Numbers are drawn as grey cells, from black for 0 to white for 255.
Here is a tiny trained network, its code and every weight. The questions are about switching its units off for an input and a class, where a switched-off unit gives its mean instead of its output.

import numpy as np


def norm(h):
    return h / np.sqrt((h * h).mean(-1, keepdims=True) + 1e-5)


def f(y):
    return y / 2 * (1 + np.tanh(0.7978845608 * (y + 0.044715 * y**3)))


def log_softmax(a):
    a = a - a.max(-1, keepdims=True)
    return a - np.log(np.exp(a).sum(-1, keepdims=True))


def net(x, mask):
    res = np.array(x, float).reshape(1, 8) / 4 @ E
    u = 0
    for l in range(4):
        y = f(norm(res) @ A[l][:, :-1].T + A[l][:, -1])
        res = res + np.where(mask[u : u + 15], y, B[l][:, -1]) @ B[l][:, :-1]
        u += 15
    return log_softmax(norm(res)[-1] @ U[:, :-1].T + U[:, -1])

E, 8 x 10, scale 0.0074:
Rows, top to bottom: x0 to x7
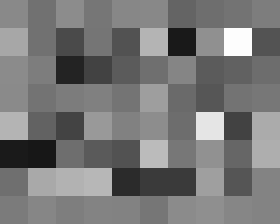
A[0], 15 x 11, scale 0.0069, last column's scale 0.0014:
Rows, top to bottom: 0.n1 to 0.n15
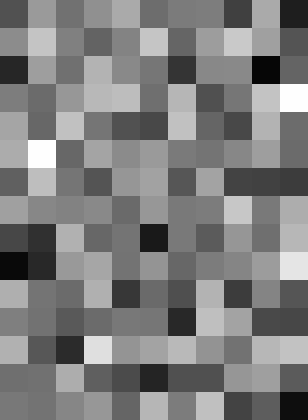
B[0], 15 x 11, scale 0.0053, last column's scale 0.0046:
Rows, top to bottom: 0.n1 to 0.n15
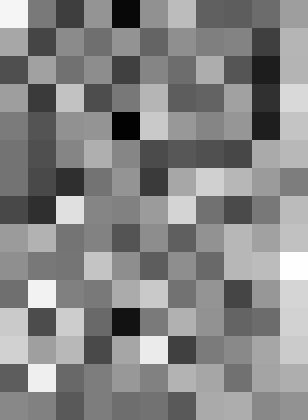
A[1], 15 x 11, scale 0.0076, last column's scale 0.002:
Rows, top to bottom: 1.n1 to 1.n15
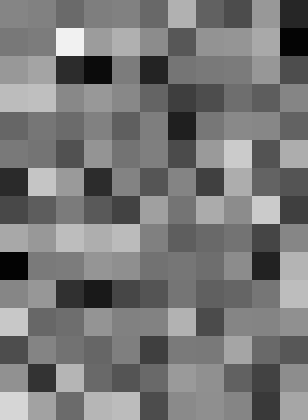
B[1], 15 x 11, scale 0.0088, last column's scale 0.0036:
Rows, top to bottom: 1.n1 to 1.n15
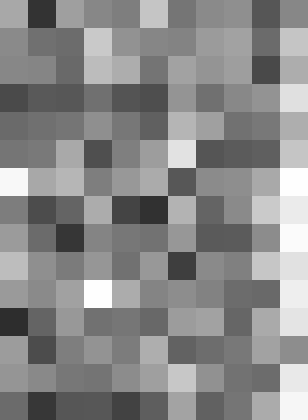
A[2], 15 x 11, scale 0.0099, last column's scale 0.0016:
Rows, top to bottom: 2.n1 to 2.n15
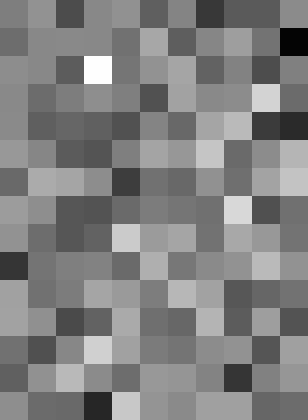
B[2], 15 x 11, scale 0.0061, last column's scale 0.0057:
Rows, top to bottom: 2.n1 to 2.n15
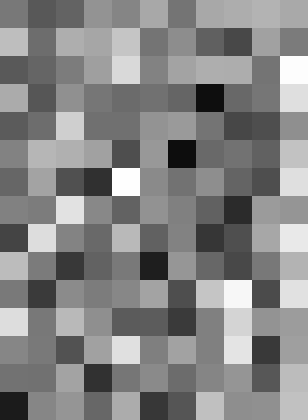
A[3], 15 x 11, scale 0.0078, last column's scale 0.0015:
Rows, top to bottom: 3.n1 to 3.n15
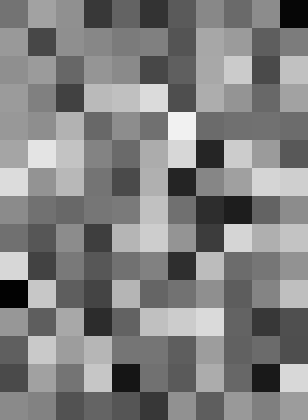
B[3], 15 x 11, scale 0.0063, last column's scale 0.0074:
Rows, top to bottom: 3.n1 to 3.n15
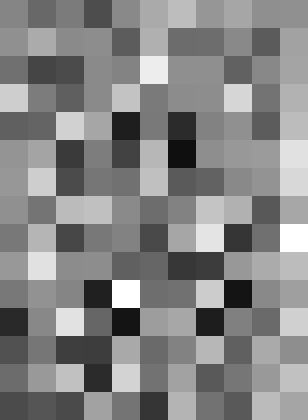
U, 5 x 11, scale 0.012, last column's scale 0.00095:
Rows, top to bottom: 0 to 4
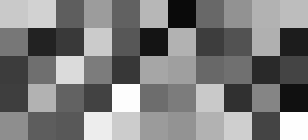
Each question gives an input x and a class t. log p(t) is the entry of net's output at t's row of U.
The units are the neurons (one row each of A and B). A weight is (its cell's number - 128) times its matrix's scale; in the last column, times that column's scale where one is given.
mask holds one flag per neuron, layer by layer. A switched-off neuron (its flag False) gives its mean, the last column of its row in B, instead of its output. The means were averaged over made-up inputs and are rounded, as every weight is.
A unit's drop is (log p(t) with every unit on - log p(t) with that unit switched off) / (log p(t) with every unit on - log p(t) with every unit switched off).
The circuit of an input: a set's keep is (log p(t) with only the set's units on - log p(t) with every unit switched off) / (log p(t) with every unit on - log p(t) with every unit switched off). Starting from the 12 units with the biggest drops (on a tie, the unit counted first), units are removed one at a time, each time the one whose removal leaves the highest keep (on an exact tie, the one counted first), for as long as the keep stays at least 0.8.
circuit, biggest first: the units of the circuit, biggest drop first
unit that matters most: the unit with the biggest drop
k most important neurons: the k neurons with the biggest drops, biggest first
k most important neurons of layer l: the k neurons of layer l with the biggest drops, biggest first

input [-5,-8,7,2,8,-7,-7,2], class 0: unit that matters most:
0.n13
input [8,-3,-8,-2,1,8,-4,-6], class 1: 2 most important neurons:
[1.n8, 2.n10]
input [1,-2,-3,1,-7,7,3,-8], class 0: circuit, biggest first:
[1.n7, 1.n10]
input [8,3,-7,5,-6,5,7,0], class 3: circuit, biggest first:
[2.n7, 0.n14]
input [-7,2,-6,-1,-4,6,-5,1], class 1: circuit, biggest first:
[2.n10, 1.n8]
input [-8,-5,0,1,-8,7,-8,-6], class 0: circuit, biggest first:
[1.n7, 3.n6, 1.n10]
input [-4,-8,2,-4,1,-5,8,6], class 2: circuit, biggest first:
[0.n5, 2.n14]
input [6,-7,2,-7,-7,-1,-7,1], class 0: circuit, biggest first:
[1.n7, 3.n6]
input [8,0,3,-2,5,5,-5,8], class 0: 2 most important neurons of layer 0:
[0.n13, 0.n8]
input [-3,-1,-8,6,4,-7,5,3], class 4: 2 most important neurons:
[1.n2, 2.n3]
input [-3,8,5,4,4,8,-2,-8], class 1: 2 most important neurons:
[1.n8, 0.n4]
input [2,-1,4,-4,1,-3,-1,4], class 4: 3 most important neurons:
[1.n3, 1.n11, 0.n10]
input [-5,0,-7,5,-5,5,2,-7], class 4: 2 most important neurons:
[1.n2, 0.n10]
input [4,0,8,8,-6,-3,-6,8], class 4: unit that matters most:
1.n11
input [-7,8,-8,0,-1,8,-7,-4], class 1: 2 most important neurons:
[1.n8, 0.n10]
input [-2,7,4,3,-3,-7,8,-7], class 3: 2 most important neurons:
[0.n3, 3.n14]
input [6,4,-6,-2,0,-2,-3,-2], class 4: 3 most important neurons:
[1.n2, 0.n8, 2.n13]
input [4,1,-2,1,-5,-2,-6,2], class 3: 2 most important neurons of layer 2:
[2.n15, 2.n9]
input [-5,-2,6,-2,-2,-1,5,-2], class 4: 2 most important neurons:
[1.n11, 1.n3]
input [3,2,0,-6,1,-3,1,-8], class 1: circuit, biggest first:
[1.n15]
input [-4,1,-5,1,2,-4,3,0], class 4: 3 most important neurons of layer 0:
[0.n1, 0.n8, 0.n11]
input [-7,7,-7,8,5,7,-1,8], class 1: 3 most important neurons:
[1.n8, 0.n10, 1.n11]
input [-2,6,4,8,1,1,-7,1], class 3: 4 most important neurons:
[2.n15, 2.n9, 0.n5, 3.n11]
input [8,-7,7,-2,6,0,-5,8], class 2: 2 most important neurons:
[3.n12, 0.n5]
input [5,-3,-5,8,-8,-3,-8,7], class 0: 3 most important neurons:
[1.n7, 3.n6, 2.n7]
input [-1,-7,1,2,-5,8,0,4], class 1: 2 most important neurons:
[0.n10, 1.n8]
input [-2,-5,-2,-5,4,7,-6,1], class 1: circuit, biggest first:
[1.n8]
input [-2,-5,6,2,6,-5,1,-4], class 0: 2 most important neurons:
[0.n13, 0.n11]
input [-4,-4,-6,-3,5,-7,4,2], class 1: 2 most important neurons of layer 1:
[1.n15, 1.n4]
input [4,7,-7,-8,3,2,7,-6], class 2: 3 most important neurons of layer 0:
[0.n12, 0.n3, 0.n2]
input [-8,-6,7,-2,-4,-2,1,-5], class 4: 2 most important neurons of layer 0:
[0.n8, 0.n12]
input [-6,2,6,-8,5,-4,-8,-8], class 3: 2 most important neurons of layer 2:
[2.n9, 2.n15]
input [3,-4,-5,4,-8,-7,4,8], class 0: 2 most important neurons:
[1.n7, 3.n6]
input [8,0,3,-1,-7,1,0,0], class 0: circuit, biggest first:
[1.n7]
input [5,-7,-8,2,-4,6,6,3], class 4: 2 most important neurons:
[0.n10, 1.n2]
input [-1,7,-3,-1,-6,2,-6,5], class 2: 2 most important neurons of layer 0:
[0.n2, 0.n11]
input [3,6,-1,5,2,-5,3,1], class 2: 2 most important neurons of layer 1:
[1.n8, 1.n14]
